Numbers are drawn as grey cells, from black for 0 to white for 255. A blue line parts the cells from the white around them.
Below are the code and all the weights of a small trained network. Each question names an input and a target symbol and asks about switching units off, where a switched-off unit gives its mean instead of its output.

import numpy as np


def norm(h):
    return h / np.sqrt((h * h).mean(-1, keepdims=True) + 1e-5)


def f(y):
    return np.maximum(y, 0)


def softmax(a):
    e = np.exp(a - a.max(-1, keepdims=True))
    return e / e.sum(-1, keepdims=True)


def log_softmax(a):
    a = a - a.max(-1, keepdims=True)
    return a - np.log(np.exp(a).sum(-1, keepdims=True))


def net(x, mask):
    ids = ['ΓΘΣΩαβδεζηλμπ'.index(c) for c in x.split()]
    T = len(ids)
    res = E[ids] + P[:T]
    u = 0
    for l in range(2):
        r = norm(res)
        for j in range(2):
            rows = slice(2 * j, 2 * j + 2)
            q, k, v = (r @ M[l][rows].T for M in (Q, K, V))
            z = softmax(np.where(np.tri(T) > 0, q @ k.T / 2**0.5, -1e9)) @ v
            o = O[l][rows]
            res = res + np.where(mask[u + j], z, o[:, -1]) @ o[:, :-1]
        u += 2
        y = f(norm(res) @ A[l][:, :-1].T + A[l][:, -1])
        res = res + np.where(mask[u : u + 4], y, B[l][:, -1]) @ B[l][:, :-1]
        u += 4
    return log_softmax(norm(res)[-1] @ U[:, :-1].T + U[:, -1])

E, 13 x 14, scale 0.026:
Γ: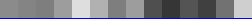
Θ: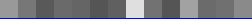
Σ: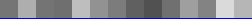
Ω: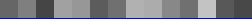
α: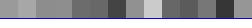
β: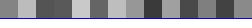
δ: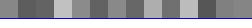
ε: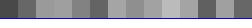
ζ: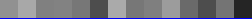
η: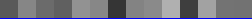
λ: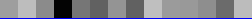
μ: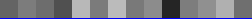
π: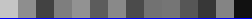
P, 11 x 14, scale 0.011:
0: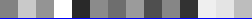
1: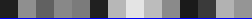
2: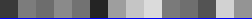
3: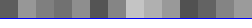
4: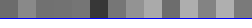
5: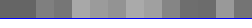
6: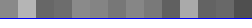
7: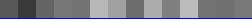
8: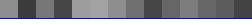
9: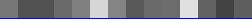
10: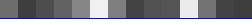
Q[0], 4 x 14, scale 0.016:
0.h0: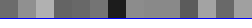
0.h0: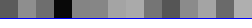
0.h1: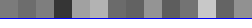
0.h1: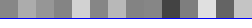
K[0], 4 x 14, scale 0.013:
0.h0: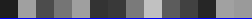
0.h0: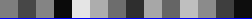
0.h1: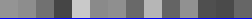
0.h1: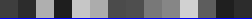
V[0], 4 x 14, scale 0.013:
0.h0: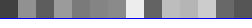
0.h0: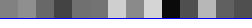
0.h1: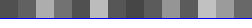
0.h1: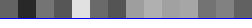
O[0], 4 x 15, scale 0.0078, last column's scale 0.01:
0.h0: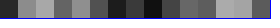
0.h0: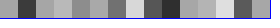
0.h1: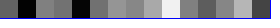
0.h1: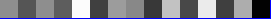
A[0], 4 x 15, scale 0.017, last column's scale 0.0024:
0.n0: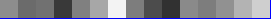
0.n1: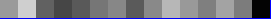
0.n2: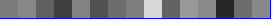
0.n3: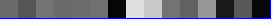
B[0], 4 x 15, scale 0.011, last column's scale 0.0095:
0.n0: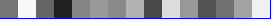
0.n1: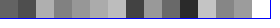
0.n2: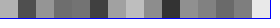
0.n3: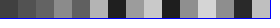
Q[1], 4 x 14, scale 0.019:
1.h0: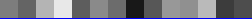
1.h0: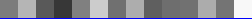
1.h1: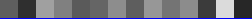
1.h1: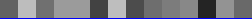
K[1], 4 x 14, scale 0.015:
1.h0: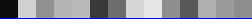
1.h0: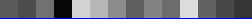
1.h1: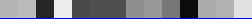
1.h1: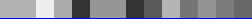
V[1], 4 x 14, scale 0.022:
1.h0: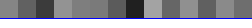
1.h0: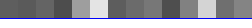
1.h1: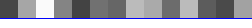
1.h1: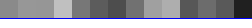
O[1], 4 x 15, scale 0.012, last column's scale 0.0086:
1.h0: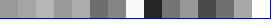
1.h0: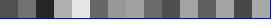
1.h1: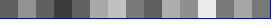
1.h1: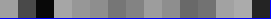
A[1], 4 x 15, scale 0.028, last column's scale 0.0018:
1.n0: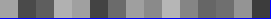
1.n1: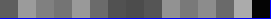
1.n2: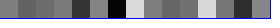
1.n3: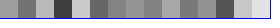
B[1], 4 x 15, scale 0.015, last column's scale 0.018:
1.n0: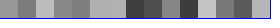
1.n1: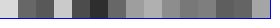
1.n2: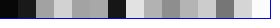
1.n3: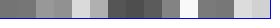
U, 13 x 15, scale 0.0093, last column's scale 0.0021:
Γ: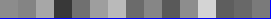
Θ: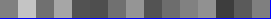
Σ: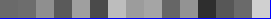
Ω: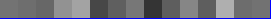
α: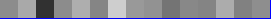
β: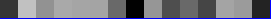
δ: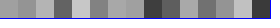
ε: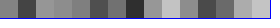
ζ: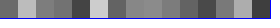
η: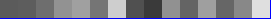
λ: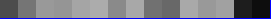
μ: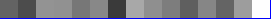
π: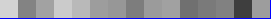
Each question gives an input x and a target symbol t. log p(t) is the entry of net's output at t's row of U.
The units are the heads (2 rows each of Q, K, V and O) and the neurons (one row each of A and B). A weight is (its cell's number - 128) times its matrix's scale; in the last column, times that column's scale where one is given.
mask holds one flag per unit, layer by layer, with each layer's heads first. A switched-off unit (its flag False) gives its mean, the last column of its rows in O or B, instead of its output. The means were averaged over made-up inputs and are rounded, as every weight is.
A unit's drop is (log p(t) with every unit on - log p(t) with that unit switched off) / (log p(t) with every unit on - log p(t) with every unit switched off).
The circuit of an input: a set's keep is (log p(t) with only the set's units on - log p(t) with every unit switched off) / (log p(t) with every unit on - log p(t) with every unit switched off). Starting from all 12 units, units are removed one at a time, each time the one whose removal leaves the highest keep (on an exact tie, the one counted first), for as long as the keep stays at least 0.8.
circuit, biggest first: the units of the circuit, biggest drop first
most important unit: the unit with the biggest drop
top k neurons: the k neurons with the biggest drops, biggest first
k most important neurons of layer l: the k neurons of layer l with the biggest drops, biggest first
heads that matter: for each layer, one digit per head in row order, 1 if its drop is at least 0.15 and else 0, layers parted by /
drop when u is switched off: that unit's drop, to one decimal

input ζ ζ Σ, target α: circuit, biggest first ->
(1.h1, 1.n2)
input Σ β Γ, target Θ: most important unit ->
1.n1
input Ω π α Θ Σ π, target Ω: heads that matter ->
10 / 00
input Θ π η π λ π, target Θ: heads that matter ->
10 / 01
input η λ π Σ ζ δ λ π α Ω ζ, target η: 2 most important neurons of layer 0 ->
(0.n3, 0.n0)
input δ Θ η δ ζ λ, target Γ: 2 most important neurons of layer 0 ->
(0.n0, 0.n3)
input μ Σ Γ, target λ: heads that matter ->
10 / 11
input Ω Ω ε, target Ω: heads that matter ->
10 / 00
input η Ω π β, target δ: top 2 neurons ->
(1.n3, 1.n2)
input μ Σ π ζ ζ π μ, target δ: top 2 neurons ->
(0.n0, 0.n3)
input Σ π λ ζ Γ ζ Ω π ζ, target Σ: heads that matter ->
10 / 00
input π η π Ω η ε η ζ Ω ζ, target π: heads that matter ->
00 / 01
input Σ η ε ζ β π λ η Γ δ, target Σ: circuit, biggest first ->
(0.h0, 1.n2, 0.n2)
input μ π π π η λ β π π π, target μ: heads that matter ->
11 / 10
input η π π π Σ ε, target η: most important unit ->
0.n0
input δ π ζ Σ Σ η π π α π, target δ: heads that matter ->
00 / 10
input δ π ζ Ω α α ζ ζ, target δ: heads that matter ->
00 / 10
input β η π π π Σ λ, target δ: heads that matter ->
00 / 00
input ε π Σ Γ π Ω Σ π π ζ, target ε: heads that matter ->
10 / 00
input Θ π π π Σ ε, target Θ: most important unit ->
0.h0
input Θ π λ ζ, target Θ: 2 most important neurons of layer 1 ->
(1.n1, 1.n2)
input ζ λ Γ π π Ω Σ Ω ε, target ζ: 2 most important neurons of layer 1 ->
(1.n2, 1.n3)
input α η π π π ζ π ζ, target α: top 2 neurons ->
(0.n3, 1.n2)
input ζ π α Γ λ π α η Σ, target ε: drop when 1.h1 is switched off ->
-0.1
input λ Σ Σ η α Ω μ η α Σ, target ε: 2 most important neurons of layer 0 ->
(0.n0, 0.n3)
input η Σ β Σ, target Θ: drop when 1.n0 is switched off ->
0.0
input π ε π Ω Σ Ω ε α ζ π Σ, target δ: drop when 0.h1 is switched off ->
0.1
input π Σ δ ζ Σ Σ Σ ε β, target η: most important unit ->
1.h0
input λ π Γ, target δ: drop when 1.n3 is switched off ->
0.1
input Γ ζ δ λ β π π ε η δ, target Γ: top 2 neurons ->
(1.n2, 0.n1)
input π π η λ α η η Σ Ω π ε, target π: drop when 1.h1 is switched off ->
0.6
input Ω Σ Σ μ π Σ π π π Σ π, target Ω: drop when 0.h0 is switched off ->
0.7
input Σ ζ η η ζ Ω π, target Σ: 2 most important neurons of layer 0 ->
(0.n1, 0.n2)
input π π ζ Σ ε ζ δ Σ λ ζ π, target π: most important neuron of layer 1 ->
(1.n0)
